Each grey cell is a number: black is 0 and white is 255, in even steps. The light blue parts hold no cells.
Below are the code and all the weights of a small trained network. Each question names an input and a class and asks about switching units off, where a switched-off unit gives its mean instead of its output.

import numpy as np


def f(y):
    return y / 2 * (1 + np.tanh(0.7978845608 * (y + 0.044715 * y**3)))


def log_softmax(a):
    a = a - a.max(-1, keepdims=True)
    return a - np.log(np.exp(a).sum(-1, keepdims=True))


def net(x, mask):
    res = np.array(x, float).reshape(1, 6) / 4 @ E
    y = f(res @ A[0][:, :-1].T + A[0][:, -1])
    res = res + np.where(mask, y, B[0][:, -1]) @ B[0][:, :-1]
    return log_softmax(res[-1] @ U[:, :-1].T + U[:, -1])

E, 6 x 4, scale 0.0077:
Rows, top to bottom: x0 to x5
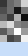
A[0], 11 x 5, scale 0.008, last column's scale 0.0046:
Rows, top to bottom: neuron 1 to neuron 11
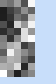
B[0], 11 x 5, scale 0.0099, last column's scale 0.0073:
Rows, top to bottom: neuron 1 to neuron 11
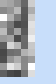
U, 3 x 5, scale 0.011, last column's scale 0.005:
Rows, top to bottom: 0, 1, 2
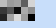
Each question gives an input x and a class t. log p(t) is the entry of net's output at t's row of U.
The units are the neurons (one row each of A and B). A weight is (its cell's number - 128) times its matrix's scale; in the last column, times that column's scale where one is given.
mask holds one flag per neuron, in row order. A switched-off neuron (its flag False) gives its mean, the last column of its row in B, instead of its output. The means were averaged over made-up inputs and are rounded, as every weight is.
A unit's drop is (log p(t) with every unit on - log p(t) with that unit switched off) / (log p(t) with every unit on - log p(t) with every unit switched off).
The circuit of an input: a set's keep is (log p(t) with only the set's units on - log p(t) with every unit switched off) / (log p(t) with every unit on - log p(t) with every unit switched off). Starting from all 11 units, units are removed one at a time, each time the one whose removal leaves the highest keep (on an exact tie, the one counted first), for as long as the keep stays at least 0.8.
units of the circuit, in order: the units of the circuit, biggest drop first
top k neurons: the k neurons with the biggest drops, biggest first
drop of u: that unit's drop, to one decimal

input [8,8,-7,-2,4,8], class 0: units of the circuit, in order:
neuron 5
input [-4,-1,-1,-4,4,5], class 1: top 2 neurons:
neuron 10; neuron 3
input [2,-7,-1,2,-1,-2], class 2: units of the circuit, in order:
neuron 3; neuron 5; neuron 6
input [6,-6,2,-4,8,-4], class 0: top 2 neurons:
neuron 4; neuron 3
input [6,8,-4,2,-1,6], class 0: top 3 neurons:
neuron 5; neuron 2; neuron 8
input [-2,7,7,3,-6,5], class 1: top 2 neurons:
neuron 11; neuron 10
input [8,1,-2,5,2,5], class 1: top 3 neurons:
neuron 10; neuron 3; neuron 1
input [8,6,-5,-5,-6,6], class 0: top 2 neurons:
neuron 5; neuron 2
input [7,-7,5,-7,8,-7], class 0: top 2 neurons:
neuron 3; neuron 4
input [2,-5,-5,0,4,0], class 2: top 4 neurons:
neuron 3; neuron 11; neuron 8; neuron 5
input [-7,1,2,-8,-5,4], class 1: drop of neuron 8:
-0.1
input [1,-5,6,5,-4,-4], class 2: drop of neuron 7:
0.2
